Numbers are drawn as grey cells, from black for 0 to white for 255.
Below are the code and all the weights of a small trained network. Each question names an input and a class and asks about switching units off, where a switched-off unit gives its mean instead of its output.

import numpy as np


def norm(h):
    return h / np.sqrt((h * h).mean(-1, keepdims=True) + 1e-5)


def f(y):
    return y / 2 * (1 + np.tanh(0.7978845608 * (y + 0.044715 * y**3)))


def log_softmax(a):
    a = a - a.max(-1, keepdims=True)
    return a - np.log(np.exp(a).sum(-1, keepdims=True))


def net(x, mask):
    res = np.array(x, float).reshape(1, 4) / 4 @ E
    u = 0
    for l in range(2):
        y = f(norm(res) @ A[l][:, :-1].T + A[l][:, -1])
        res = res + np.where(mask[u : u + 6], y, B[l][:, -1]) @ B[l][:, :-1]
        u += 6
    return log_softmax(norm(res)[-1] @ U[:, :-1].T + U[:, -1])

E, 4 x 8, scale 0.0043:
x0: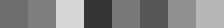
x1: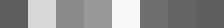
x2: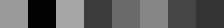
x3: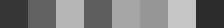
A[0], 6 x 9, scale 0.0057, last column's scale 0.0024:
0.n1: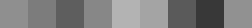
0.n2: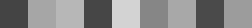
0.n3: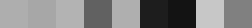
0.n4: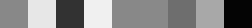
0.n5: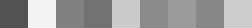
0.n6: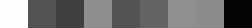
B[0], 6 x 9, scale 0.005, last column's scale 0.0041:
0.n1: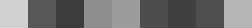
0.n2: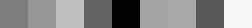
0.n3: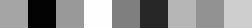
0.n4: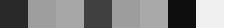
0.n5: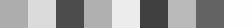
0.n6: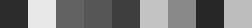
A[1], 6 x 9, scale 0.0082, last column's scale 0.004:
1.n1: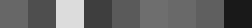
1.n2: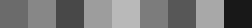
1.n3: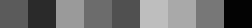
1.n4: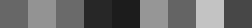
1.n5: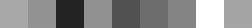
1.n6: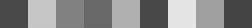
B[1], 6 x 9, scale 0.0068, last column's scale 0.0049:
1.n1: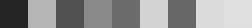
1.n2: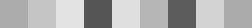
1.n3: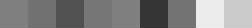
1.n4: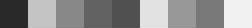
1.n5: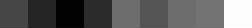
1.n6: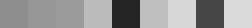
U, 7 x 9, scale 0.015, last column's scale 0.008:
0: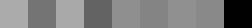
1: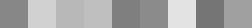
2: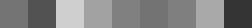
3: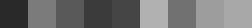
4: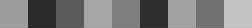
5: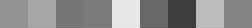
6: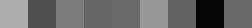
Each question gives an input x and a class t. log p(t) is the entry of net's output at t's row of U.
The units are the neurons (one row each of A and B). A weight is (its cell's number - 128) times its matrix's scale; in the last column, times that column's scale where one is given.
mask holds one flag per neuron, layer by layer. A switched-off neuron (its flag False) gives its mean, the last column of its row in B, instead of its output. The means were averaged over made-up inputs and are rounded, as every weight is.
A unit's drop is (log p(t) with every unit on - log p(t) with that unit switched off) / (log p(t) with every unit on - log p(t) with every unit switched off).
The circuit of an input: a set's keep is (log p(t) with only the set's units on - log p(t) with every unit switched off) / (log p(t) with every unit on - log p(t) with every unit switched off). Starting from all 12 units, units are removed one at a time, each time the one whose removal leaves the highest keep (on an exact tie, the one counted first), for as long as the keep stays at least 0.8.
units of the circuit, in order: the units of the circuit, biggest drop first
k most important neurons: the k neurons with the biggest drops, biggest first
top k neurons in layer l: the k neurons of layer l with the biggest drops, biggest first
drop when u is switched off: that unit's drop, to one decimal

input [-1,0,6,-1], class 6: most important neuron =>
[0.n2]
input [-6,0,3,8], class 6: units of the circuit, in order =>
[0.n1 1.n4]
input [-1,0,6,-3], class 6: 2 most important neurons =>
[0.n4 0.n2]
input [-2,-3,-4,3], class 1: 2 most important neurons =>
[1.n6 0.n1]
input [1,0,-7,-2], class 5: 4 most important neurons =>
[0.n4 0.n5 0.n2 1.n2]
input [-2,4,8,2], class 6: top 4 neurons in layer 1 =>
[1.n4 1.n5 1.n3 1.n2]
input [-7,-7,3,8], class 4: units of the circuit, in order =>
[1.n4 1.n3]
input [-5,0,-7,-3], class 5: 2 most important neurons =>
[1.n2 0.n2]
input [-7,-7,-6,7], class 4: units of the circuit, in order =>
[1.n4 1.n1]
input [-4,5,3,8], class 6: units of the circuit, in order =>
[0.n1 1.n4]
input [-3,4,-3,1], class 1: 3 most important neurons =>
[1.n6 0.n5 0.n2]
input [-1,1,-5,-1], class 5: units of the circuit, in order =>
[0.n4 0.n5]
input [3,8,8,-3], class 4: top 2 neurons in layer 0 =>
[0.n3 0.n4]
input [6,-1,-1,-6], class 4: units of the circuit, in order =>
[0.n3]
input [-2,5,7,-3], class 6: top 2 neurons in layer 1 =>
[1.n3 1.n5]
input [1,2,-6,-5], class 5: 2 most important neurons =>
[0.n4 1.n2]
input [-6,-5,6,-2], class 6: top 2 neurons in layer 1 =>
[1.n1 1.n5]
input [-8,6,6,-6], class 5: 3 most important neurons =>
[0.n2 1.n2 1.n6]
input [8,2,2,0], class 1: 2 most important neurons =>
[1.n5 0.n3]
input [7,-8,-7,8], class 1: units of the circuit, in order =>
[1.n6]
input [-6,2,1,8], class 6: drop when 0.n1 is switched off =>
0.2
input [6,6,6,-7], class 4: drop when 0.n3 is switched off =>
0.5
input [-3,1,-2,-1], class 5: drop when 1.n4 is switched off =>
0.0
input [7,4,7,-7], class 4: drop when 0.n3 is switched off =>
1.1
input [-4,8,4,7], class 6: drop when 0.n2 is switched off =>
0.1
